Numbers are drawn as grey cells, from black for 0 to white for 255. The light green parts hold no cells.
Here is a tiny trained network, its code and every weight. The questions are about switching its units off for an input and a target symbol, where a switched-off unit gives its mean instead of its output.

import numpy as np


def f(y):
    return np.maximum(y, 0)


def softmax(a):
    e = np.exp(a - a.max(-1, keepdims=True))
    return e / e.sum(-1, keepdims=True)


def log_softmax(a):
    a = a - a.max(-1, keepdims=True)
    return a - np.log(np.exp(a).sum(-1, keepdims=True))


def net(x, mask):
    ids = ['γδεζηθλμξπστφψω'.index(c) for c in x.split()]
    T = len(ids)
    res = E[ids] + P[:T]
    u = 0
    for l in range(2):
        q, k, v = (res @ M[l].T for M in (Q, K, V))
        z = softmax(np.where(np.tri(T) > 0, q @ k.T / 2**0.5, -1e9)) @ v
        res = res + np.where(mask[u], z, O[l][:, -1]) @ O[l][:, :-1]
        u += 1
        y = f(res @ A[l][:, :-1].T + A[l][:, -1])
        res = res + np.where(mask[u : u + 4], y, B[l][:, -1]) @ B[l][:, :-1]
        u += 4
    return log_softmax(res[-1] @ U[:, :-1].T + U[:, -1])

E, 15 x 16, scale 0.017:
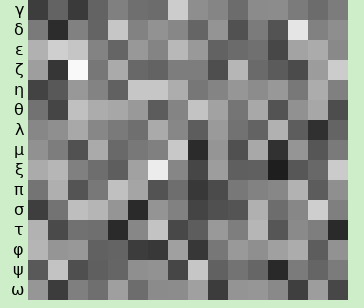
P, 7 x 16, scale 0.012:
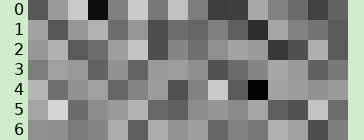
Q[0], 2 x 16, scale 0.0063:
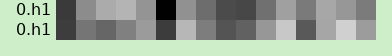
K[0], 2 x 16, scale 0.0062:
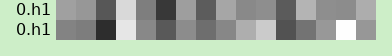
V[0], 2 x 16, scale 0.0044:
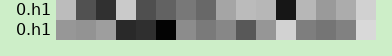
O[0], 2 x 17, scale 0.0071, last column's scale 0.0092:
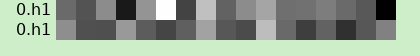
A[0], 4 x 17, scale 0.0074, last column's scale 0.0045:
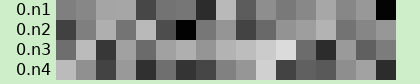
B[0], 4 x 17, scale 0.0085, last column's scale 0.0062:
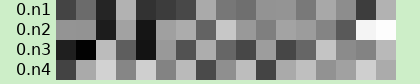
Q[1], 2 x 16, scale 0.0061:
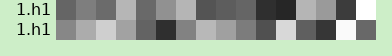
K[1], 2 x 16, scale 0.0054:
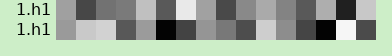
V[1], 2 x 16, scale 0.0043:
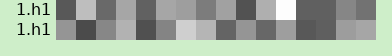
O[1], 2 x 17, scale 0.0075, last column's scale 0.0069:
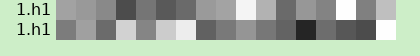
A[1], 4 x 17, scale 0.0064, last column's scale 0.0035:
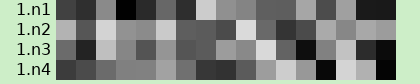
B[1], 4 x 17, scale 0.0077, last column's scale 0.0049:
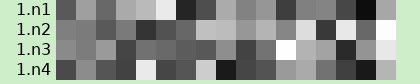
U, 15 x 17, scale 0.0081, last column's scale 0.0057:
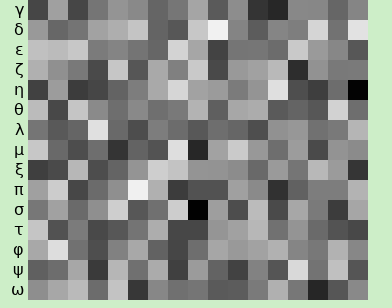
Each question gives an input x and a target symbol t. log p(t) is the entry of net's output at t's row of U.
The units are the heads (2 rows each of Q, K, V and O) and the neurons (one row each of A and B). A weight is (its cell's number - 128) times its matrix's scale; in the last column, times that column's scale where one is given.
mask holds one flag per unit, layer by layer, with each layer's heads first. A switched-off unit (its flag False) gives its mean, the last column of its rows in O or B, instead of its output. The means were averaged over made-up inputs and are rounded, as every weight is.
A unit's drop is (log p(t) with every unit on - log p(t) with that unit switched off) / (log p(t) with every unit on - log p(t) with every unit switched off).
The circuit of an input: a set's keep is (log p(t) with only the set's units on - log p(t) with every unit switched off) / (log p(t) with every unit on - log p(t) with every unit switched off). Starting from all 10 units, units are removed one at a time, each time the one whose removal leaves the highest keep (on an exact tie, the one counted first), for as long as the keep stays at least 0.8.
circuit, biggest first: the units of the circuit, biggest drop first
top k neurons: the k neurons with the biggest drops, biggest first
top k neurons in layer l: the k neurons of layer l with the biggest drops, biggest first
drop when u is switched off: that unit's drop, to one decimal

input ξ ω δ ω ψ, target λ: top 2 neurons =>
(0.n1 0.n2)
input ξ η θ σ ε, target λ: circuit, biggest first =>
(0.n1 0.h1)
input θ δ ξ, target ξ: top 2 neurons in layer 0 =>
(0.n3 0.n4)
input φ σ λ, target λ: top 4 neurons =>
(0.n3 0.n4 1.n3 1.n4)
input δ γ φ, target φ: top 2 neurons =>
(0.n4 0.n3)
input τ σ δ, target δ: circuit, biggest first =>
(1.n2 0.h1)
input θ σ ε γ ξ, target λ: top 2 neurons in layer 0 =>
(0.n1 0.n2)
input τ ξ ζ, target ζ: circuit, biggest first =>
(1.n4 1.n2 0.n4)
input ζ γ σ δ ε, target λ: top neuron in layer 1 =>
(1.n1)
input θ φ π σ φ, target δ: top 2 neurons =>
(0.n4 0.n2)
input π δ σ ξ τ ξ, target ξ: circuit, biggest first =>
(0.n3 1.n2)
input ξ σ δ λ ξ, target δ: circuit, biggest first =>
(1.n2 1.n3)
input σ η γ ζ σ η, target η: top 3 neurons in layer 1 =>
(1.n3 1.n2 1.n4)
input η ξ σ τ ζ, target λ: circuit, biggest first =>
(0.n1)
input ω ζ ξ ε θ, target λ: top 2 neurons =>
(0.n1 1.n3)
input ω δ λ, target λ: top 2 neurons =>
(0.n3 1.n3)
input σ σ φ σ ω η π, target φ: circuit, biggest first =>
(1.h1 0.n2 0.n3)
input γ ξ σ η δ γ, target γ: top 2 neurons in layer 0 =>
(0.n3 0.n2)
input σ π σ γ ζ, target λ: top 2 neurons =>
(0.n2 0.n1)
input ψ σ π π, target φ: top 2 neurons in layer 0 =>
(0.n2 0.n3)
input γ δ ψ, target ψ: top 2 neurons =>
(0.n3 0.n4)
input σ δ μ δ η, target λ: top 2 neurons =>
(0.n1 0.n4)
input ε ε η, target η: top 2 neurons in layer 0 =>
(0.n3 0.n1)
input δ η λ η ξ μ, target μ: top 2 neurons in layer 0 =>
(0.n3 0.n4)
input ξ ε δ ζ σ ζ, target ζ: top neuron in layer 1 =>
(1.n4)
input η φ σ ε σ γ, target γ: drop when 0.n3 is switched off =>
0.7
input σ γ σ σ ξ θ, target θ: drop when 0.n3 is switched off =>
0.3
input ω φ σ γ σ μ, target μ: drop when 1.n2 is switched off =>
0.2
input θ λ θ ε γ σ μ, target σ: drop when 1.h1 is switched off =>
0.0
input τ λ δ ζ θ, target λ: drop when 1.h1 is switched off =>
0.0
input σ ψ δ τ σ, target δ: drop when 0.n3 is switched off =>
0.3
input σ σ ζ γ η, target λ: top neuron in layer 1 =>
(1.n2)
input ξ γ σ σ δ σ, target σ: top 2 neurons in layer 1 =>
(1.n4 1.n2)
